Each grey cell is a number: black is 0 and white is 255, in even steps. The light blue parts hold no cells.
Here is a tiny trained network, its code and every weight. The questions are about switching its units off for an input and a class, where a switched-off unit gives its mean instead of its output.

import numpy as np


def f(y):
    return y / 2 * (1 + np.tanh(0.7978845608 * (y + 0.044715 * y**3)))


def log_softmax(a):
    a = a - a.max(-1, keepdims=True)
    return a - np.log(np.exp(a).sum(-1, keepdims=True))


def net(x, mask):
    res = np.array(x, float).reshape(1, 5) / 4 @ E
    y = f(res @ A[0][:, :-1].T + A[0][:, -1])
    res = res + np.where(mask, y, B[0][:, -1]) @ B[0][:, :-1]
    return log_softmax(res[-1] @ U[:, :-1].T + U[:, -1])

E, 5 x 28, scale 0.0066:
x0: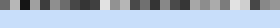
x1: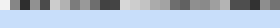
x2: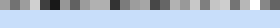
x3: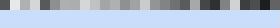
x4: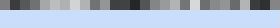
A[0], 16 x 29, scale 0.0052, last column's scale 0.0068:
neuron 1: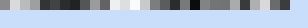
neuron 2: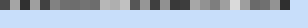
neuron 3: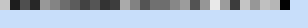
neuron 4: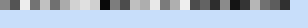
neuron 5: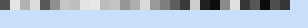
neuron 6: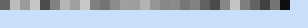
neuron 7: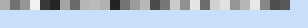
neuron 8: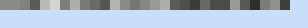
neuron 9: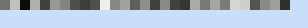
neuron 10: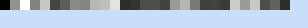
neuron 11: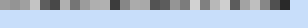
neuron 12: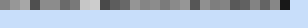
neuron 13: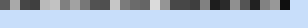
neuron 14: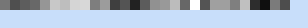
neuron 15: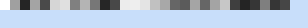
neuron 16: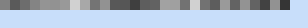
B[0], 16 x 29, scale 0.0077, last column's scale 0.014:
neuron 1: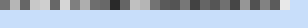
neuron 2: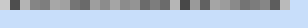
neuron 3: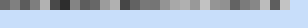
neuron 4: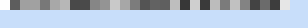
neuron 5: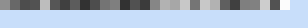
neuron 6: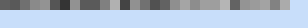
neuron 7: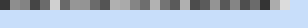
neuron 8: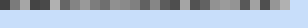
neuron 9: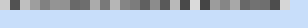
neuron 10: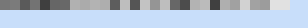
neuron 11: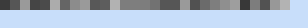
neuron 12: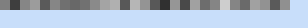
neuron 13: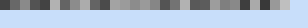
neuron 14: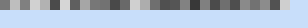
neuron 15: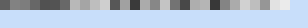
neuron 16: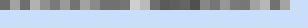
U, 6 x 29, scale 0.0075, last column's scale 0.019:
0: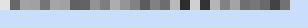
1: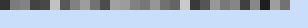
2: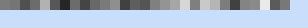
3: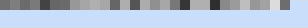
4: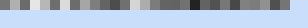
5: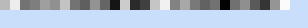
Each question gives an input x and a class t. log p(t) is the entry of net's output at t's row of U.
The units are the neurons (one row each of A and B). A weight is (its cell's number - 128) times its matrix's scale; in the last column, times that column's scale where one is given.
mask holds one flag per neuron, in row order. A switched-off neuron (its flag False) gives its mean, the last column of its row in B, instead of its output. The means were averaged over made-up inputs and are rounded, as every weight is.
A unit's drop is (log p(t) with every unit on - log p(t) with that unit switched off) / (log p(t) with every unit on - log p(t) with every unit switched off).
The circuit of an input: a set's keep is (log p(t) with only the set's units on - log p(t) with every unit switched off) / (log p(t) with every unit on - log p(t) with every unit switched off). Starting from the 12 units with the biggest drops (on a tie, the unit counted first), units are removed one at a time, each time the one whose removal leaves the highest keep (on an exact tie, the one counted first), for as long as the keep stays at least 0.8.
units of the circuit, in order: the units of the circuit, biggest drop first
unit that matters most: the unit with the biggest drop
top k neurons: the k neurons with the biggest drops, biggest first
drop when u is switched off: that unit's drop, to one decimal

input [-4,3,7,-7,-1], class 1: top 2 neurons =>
neuron 7; neuron 5
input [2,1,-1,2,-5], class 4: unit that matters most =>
neuron 1
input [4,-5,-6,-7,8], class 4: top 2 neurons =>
neuron 14; neuron 5
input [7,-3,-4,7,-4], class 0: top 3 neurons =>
neuron 9; neuron 2; neuron 3
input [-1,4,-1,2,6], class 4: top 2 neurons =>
neuron 14; neuron 10
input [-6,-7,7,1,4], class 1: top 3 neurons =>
neuron 7; neuron 15; neuron 11
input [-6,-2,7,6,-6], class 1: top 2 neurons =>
neuron 7; neuron 11
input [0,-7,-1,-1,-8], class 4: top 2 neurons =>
neuron 1; neuron 15
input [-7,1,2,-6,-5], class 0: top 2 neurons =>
neuron 4; neuron 5
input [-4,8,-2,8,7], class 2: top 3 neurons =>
neuron 5; neuron 6; neuron 10
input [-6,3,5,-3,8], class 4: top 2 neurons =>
neuron 14; neuron 16
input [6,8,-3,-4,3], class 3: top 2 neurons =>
neuron 15; neuron 4
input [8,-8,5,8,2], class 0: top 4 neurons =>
neuron 9; neuron 2; neuron 15; neuron 3
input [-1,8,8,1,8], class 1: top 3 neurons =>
neuron 7; neuron 11; neuron 10
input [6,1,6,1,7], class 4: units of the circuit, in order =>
neuron 14
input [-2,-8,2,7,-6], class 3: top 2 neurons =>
neuron 10; neuron 3
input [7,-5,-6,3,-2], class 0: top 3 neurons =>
neuron 9; neuron 2; neuron 7
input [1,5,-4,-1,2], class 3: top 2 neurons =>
neuron 15; neuron 7
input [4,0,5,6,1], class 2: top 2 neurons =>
neuron 5; neuron 4
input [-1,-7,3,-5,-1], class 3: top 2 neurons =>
neuron 10; neuron 5
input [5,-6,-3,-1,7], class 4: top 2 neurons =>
neuron 14; neuron 15
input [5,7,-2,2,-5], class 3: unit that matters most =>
neuron 15
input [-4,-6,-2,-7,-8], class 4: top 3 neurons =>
neuron 1; neuron 5; neuron 15
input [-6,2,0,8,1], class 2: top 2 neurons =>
neuron 5; neuron 6
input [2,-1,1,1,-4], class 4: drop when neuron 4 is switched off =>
0.1
